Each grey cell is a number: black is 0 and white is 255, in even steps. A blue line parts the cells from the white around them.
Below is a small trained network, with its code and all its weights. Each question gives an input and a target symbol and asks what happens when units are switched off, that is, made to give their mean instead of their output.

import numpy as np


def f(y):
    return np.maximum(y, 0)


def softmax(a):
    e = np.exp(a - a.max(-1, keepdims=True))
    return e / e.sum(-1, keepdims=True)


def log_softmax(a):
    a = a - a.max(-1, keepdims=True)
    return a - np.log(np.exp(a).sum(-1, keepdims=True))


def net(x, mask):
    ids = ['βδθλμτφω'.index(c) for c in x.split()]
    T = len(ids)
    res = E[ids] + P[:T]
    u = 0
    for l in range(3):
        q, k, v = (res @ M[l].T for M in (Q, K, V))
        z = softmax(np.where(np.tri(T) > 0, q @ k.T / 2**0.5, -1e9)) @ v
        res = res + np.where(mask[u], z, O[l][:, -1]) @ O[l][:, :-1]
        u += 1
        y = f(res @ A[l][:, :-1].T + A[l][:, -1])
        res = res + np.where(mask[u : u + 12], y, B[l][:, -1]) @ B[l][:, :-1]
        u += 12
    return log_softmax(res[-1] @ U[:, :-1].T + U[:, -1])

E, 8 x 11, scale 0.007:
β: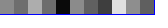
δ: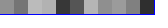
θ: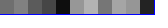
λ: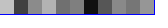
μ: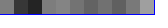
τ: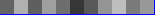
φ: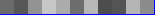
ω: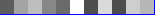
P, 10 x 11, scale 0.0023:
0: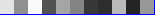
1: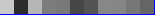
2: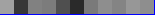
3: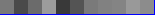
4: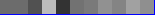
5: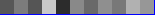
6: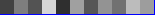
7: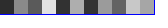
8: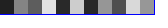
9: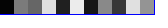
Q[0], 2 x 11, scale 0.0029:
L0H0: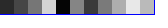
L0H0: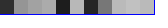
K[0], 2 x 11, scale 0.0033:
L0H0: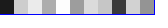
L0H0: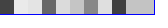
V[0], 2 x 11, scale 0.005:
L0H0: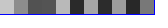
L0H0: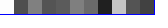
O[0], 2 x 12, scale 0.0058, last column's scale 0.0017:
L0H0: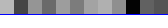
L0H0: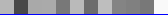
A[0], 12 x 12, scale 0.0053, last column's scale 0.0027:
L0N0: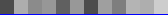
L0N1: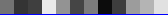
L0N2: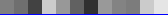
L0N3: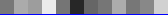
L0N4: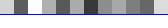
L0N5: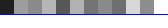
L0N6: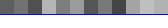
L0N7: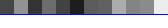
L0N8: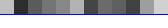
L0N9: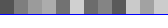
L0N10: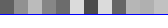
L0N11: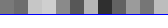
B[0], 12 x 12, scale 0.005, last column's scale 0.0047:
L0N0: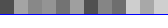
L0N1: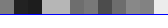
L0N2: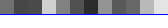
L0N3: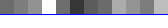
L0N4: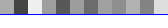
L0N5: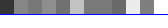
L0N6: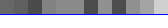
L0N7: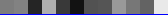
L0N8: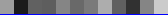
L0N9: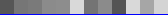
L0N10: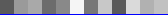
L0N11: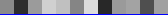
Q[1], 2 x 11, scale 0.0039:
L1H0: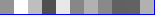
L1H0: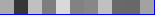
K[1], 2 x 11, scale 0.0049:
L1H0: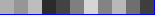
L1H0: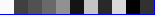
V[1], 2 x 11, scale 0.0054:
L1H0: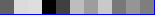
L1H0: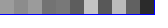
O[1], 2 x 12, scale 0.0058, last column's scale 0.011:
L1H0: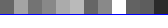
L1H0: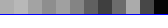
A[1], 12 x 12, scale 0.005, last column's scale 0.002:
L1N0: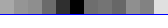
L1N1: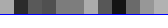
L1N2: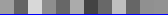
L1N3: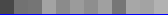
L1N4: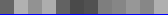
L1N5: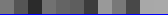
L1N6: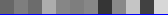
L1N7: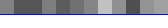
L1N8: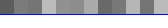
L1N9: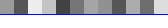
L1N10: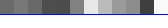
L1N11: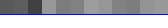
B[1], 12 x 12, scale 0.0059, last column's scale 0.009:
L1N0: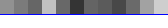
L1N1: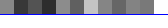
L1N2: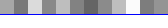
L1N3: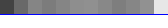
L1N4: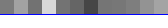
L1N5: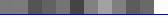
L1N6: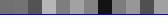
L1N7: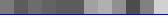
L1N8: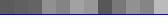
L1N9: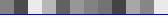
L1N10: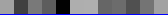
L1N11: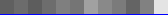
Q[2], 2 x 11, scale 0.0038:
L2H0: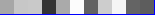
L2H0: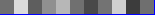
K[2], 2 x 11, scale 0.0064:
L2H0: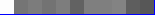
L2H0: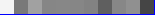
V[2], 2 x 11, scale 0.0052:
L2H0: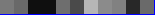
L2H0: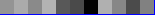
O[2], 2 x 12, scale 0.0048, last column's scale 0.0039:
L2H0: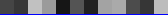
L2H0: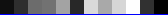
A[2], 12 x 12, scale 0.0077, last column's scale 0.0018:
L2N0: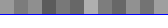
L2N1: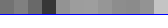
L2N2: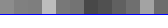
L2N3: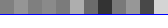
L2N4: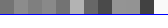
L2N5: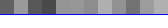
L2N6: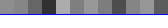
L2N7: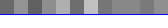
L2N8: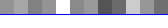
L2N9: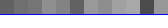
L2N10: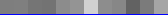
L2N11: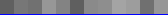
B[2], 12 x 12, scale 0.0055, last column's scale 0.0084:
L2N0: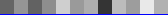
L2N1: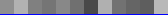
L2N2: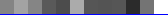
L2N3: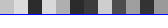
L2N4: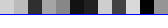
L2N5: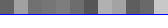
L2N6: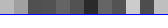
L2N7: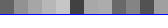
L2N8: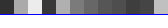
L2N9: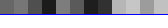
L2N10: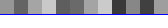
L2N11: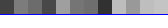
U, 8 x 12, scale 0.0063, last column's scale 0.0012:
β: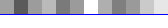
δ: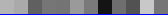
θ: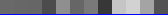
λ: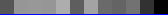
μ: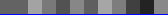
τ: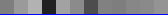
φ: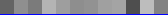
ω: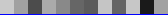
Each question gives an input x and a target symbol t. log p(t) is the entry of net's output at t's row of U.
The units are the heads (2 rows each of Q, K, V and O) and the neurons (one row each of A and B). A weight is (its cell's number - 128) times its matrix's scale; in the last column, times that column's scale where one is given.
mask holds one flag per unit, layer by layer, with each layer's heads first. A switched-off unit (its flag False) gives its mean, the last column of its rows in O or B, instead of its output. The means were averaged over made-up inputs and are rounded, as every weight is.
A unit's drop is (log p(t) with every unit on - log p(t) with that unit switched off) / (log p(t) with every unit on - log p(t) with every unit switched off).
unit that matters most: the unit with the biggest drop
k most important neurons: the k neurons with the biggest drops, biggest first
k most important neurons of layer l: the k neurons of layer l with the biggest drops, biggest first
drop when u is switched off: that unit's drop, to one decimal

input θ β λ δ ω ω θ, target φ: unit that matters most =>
L1H0
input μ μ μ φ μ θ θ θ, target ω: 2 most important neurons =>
L0N8, L0N5
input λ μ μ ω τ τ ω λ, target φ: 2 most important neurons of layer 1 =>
L1N9, L1N1
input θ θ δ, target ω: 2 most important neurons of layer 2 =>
L2N3, L2N4
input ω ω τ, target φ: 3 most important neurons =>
L0N10, L0N9, L0N5
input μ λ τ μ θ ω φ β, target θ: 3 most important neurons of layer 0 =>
L0N1, L0N10, L0N8
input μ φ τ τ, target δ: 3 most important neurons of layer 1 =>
L1N0, L1N8, L1N5
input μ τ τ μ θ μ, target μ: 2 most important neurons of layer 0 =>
L0N6, L0N9
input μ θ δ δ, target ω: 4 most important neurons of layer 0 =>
L0N2, L0N8, L0N6, L0N11
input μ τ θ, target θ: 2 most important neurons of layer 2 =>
L2N9, L2N0
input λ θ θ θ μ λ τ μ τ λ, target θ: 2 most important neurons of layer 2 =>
L2N9, L2N11
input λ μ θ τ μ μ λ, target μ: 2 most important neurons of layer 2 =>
L2N2, L2N0
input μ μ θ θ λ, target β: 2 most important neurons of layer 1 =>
L1N9, L1N3
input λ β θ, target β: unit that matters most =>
L0H0
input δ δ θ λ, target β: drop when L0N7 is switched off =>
0.1
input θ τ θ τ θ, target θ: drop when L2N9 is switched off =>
0.2
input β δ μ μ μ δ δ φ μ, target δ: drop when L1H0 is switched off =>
0.2
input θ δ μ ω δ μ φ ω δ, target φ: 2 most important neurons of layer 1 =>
L1N9, L1N1
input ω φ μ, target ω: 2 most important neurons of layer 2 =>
L2N6, L2N10
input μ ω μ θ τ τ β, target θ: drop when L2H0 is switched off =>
0.1
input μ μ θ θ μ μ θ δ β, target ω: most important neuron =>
L0N5
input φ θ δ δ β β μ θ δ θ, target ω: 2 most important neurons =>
L2N4, L0N8
